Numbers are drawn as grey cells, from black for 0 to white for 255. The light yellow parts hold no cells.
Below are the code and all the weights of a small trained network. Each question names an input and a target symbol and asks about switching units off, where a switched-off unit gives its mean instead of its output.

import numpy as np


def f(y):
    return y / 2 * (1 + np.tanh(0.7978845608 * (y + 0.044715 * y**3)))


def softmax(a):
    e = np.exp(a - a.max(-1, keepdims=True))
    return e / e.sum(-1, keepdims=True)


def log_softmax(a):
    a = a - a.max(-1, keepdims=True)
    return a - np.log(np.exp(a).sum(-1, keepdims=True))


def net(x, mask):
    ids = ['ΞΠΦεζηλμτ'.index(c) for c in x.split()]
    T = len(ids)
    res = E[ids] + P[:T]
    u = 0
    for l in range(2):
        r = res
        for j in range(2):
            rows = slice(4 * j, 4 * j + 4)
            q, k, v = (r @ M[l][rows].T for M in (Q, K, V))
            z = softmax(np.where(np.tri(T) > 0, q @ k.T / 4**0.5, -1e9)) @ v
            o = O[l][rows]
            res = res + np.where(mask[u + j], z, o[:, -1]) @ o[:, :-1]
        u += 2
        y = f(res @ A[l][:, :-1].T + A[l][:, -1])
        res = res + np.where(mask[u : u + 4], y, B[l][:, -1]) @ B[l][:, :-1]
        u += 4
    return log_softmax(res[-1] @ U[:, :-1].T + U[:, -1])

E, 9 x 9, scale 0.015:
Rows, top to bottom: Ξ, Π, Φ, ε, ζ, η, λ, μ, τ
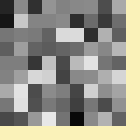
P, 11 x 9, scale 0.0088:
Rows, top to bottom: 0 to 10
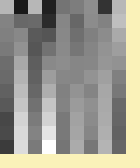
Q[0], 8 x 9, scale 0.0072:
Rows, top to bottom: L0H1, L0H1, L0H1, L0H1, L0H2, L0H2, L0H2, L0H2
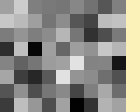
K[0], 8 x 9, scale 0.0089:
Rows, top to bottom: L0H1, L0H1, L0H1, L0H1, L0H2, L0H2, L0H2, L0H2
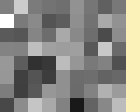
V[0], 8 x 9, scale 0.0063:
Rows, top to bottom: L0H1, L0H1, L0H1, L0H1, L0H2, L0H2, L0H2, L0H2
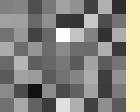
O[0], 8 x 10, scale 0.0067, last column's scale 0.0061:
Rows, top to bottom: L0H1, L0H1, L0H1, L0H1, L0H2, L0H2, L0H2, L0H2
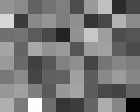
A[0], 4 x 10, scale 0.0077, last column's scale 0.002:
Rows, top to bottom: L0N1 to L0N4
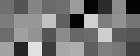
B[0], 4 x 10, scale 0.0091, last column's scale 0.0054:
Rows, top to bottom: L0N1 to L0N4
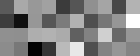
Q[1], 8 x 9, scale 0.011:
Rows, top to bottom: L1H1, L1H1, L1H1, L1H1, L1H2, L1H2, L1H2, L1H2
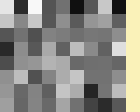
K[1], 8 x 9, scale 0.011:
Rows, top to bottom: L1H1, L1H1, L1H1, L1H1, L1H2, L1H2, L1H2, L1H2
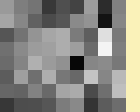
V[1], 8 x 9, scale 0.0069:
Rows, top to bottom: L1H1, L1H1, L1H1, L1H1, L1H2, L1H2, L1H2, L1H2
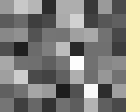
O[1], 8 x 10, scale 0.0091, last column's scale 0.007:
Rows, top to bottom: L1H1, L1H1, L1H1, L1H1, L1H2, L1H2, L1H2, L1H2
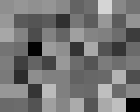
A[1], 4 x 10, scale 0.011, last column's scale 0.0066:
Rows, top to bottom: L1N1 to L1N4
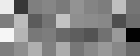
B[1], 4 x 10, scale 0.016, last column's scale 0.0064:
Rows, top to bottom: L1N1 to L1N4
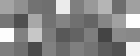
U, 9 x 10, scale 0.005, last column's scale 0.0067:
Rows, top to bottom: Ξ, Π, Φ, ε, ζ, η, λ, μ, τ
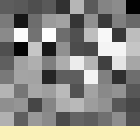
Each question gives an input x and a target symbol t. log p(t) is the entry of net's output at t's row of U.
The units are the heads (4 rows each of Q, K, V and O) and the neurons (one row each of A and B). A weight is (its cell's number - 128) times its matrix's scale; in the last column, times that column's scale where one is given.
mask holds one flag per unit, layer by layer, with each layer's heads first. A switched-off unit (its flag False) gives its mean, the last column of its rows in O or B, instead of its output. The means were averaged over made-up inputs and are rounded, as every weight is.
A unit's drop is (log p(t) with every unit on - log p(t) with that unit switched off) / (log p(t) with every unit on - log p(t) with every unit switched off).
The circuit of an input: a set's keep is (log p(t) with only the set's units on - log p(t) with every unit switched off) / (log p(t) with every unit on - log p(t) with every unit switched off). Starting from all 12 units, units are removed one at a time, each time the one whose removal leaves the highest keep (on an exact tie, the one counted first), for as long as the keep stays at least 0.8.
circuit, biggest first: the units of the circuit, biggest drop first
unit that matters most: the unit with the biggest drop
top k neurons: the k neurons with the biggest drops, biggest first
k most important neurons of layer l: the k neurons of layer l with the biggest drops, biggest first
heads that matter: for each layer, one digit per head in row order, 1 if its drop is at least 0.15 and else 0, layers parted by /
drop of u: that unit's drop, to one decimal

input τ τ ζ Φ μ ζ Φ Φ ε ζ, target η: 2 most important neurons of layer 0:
L0N2, L0N3
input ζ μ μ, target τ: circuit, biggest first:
L1N3, L0H2, L1H1
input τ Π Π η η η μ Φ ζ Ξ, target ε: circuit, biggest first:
L1N2, L0H1, L1N4
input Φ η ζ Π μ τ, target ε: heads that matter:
11 / 01
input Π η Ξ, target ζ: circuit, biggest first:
L1H1
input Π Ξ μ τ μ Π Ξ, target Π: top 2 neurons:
L1N2, L0N2
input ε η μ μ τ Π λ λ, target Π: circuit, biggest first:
L1H1, L1N2
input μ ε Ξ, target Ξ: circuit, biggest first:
L1H1, L0H1
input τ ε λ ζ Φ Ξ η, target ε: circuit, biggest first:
L0N2, L0H2, L0N3, L1H1
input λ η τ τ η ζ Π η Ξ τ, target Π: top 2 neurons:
L0N2, L1N2
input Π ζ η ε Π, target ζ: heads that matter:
01 / 10
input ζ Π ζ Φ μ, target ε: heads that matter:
10 / 00
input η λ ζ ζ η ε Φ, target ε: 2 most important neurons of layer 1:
L1N2, L1N4
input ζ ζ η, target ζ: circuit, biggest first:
L1H1, L1N2
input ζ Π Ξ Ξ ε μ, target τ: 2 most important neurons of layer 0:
L0N2, L0N1
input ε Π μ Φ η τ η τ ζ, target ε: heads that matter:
01 / 01
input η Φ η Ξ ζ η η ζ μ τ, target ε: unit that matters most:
L0N2
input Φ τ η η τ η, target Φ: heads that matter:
10 / 10
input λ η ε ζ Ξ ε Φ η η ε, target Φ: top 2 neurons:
L0N3, L0N4
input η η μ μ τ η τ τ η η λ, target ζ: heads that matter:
01 / 10
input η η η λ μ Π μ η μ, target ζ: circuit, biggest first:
L1H1
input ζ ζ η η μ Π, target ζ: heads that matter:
00 / 10
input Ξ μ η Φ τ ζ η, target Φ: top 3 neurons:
L0N3, L1N2, L0N4
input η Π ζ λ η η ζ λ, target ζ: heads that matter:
00 / 10
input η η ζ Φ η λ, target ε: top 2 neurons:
L1N2, L0N2
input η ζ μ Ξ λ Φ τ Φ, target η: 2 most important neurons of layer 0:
L0N3, L0N2
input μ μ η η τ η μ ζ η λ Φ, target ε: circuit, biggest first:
L1N2
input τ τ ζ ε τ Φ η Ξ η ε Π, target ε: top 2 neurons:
L1N2, L0N3
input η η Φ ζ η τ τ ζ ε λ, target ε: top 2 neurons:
L1N2, L0N3
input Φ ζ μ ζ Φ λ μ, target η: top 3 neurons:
L0N2, L0N3, L0N4
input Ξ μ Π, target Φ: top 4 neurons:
L0N1, L0N2, L1N2, L0N4
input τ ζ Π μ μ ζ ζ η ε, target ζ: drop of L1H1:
0.8
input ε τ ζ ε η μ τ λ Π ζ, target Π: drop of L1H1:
0.8
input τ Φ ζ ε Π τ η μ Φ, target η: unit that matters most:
L0H2
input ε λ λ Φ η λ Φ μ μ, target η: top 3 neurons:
L0N2, L0N3, L1N4
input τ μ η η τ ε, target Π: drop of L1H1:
1.0
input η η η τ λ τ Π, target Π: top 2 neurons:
L1N2, L0N2
